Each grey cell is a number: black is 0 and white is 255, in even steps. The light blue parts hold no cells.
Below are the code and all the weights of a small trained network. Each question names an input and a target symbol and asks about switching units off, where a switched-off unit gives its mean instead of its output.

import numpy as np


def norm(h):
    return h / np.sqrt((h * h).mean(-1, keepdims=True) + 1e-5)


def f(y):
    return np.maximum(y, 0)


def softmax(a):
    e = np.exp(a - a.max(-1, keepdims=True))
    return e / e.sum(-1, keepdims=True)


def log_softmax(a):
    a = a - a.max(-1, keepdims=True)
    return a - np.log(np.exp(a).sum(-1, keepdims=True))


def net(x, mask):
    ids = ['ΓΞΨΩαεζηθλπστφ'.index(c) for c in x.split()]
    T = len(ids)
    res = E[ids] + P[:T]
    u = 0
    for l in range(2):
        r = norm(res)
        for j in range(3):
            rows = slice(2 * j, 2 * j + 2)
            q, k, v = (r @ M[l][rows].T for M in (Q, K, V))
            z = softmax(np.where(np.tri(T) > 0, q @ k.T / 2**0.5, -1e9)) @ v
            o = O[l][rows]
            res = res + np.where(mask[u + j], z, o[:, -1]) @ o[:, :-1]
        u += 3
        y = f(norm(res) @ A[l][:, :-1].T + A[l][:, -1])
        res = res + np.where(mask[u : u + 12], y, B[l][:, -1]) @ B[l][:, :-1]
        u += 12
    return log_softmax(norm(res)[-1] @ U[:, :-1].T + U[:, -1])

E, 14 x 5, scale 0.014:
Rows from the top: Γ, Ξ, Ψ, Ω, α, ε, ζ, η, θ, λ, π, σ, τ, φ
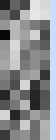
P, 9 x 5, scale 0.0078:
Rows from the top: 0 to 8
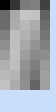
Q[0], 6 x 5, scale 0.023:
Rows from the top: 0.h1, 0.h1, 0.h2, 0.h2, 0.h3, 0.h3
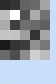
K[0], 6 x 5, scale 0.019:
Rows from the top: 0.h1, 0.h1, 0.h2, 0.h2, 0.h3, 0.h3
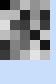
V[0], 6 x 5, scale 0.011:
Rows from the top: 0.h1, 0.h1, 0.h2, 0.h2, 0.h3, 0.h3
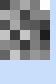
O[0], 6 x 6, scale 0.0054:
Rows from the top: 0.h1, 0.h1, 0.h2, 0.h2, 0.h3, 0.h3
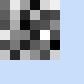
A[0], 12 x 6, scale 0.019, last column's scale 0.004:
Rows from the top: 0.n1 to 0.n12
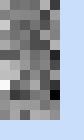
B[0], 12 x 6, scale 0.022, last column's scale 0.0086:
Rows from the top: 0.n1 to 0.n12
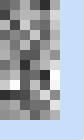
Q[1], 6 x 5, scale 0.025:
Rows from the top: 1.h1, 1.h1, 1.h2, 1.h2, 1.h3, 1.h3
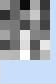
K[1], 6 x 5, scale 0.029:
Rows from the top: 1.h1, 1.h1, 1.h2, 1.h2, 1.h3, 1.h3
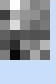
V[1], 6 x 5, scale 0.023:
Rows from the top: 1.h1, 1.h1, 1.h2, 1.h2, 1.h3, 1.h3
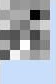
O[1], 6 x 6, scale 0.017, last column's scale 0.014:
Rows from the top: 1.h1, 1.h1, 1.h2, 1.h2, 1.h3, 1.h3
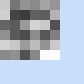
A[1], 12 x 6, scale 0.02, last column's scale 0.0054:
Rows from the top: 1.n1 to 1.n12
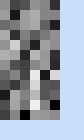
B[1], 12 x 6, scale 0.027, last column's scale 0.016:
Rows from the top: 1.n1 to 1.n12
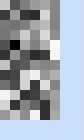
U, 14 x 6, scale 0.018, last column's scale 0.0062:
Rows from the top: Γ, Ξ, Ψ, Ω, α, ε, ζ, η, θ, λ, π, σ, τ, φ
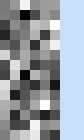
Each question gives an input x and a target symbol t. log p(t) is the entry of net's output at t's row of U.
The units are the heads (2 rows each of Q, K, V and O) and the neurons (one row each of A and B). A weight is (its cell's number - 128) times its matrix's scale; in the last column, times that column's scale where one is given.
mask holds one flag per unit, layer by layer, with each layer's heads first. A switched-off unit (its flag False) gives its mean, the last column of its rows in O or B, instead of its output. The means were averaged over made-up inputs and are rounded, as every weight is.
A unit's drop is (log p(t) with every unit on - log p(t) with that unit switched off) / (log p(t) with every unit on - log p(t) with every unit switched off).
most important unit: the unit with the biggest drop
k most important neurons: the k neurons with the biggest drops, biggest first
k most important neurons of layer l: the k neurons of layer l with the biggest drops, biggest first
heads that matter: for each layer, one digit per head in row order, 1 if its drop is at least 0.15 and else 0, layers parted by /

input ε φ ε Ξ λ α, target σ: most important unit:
0.h2
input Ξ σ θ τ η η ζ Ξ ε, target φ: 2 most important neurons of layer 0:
0.n8, 0.n2
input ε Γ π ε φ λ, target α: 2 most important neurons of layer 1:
1.n5, 1.n6
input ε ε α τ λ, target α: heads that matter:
010 / 010
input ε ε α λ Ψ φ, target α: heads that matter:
110 / 010
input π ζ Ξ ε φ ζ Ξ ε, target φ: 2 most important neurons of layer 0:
0.n8, 0.n3
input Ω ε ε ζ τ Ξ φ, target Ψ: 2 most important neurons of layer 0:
0.n2, 0.n9
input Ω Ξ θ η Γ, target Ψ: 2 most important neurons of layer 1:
1.n12, 1.n5
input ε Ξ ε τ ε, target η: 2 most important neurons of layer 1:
1.n6, 1.n12
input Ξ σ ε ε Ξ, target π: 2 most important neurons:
0.n8, 0.n9
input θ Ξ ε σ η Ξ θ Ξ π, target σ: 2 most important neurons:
0.n9, 0.n5
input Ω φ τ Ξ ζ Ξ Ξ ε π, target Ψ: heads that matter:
000 / 101
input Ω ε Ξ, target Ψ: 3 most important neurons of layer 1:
1.n12, 1.n5, 1.n6
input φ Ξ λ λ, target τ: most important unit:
0.n6
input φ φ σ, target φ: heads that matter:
100 / 000
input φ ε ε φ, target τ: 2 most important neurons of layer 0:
0.n9, 0.n6
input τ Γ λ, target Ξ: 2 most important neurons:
0.n7, 0.n9
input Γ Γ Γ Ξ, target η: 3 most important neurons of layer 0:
0.n3, 0.n9, 0.n8
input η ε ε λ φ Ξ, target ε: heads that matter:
111 / 111
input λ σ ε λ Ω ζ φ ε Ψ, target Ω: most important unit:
0.h2
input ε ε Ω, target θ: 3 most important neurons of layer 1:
1.n10, 1.n11, 1.n6
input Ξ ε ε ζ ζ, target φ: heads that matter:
101 / 000
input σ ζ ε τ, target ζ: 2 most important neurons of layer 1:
1.n10, 1.n5
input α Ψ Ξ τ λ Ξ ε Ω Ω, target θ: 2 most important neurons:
1.n10, 1.n11
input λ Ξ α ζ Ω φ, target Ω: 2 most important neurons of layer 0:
0.n7, 0.n9
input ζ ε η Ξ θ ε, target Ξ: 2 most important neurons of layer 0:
0.n7, 0.n8
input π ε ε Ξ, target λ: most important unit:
1.h1
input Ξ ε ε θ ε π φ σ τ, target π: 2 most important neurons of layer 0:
0.n8, 0.n9
